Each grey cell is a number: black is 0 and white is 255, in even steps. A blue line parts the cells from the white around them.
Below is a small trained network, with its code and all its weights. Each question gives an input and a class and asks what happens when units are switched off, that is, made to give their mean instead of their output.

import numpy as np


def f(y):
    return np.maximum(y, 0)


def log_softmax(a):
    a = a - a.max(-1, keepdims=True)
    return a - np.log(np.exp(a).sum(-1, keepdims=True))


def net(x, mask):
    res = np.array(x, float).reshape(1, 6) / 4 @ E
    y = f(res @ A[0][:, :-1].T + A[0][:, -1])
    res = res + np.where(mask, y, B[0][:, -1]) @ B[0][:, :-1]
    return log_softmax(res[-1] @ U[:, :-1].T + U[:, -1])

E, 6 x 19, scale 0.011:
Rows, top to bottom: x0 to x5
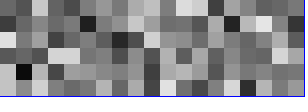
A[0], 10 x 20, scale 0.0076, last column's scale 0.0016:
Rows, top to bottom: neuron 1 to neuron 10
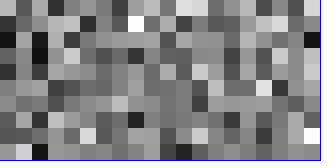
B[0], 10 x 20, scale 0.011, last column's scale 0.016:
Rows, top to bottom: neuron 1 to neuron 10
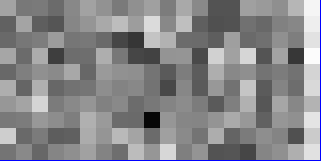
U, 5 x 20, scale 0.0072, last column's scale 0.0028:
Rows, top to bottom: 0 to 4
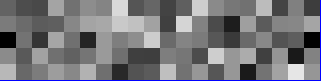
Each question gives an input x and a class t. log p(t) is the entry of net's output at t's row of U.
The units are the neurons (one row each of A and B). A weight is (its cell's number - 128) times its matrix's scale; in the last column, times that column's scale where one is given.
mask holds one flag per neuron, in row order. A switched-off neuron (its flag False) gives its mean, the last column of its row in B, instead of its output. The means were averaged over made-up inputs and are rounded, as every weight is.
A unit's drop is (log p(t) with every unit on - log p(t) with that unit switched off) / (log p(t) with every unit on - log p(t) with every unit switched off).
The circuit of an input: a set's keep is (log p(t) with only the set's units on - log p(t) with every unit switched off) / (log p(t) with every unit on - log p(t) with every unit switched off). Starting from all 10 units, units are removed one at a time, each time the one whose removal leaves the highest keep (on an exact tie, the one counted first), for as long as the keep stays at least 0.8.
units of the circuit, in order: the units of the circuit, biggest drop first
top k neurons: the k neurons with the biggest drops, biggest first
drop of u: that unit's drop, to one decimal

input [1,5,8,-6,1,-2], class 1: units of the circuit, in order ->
(neuron 1)
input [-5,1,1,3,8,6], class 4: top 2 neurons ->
(neuron 4; neuron 1)
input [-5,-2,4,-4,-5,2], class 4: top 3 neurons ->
(neuron 10; neuron 4; neuron 5)
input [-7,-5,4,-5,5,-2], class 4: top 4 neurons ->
(neuron 4; neuron 2; neuron 5; neuron 6)
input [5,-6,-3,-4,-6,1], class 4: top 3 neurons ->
(neuron 2; neuron 4; neuron 6)
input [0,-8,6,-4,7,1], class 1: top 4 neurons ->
(neuron 1; neuron 3; neuron 8; neuron 10)
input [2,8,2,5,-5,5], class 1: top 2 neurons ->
(neuron 2; neuron 6)
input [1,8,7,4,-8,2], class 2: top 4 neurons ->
(neuron 2; neuron 1; neuron 9; neuron 3)
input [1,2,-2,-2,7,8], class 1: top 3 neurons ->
(neuron 4; neuron 8; neuron 3)
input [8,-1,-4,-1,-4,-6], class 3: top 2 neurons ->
(neuron 3; neuron 2)
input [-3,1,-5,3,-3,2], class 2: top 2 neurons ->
(neuron 2; neuron 1)
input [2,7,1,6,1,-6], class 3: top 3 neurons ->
(neuron 4; neuron 3; neuron 10)
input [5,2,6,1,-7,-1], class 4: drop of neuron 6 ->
0.2
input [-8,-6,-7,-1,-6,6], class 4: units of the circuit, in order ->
(neuron 10)
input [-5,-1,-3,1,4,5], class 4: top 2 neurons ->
(neuron 4; neuron 5)
